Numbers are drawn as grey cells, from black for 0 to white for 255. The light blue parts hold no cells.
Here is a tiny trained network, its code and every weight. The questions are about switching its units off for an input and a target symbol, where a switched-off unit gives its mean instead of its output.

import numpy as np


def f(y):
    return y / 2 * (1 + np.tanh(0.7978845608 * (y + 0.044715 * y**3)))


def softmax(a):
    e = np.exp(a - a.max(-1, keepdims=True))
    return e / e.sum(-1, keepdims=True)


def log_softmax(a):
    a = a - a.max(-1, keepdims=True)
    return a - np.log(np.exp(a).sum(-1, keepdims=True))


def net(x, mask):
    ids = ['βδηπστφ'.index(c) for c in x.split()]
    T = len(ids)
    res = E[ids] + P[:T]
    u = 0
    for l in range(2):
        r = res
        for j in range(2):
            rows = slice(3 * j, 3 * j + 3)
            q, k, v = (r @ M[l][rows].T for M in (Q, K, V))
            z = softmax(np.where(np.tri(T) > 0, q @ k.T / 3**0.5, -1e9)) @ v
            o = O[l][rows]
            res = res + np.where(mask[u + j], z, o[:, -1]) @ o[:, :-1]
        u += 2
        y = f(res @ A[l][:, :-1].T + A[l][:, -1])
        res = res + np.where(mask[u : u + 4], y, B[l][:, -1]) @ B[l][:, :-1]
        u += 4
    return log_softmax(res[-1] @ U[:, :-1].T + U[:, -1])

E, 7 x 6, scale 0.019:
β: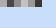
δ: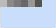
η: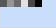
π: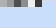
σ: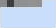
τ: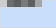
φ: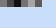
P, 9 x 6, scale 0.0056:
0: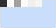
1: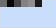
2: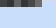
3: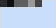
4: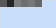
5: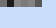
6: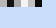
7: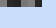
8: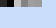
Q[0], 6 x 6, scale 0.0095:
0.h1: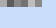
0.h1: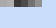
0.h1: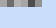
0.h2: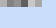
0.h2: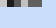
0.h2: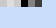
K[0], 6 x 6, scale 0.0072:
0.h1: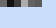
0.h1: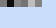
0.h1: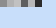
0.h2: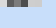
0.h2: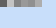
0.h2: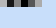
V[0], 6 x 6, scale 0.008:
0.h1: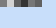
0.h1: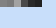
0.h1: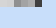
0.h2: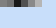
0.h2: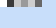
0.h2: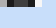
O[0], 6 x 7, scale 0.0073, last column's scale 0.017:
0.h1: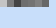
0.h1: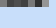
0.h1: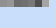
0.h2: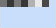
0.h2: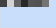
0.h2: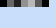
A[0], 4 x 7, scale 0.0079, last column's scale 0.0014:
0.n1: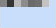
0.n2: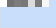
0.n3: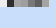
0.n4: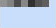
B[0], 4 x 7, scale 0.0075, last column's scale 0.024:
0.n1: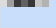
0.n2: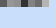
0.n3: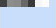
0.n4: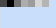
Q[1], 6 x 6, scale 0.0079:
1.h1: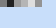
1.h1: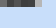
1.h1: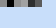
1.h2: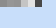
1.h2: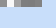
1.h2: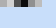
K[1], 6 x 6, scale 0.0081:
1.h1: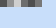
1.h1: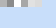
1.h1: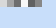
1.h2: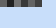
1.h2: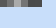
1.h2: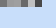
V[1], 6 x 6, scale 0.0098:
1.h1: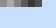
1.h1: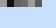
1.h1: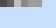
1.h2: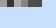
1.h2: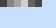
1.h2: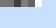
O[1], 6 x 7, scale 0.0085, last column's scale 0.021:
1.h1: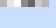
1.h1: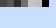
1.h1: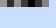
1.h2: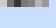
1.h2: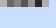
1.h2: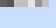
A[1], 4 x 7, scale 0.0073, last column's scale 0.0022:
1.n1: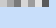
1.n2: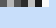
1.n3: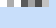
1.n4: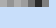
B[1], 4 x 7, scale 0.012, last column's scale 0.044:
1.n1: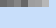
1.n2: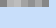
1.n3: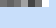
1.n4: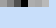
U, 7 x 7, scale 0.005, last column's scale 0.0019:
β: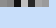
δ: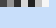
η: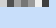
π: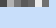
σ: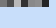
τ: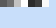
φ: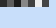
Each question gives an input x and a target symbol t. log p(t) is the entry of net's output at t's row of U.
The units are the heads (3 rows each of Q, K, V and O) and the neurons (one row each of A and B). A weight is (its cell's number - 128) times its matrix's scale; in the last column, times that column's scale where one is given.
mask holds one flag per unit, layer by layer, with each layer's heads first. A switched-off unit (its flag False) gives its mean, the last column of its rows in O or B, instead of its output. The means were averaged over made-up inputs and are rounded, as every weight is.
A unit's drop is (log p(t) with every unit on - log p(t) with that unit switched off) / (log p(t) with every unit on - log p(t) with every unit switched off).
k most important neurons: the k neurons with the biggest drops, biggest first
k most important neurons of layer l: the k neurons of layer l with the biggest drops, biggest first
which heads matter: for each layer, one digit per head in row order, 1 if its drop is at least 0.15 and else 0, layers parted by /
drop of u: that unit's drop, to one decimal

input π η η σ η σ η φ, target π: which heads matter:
11 / 11
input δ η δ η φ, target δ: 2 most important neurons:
1.n4; 0.n3
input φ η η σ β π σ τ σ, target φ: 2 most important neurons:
0.n3; 0.n1
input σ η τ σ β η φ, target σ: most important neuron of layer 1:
1.n3
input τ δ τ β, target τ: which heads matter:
11 / 11
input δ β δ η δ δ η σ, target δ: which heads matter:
01 / 01
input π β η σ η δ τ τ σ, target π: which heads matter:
01 / 11
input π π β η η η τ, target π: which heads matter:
01 / 11
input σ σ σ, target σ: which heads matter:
11 / 10
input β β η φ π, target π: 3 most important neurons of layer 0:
0.n3; 0.n4; 0.n2
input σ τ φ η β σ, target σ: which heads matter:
11 / 11
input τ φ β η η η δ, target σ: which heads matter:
11 / 00
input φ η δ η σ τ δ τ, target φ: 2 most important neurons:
0.n3; 1.n3
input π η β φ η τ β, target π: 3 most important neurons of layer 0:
0.n3; 0.n4; 0.n2
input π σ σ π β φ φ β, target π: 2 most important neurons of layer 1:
1.n4; 1.n1
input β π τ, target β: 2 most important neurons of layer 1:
1.n3; 1.n1
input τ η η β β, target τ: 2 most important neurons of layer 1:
1.n4; 1.n1
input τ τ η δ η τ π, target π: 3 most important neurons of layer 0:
0.n4; 0.n3; 0.n2
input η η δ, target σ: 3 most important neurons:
1.n4; 0.n3; 0.n1
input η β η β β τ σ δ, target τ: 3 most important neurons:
1.n4; 0.n3; 0.n1
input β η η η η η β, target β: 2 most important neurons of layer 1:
1.n3; 1.n1
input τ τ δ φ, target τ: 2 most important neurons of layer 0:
0.n4; 0.n1
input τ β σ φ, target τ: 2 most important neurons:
1.n4; 1.n1
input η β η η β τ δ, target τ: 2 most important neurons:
1.n4; 0.n1
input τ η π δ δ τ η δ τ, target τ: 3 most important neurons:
1.n4; 1.n1; 0.n1
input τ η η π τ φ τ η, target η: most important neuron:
1.n3
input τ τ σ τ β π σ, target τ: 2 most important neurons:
1.n4; 1.n1
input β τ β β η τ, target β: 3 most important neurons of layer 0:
0.n3; 0.n1; 0.n4
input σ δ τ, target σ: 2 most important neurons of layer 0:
0.n1; 0.n4
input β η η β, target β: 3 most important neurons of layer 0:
0.n1; 0.n3; 0.n4
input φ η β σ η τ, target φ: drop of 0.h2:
0.8
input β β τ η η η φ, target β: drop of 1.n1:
0.3
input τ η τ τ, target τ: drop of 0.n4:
0.0
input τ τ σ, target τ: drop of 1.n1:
0.2
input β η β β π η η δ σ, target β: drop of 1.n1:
0.1
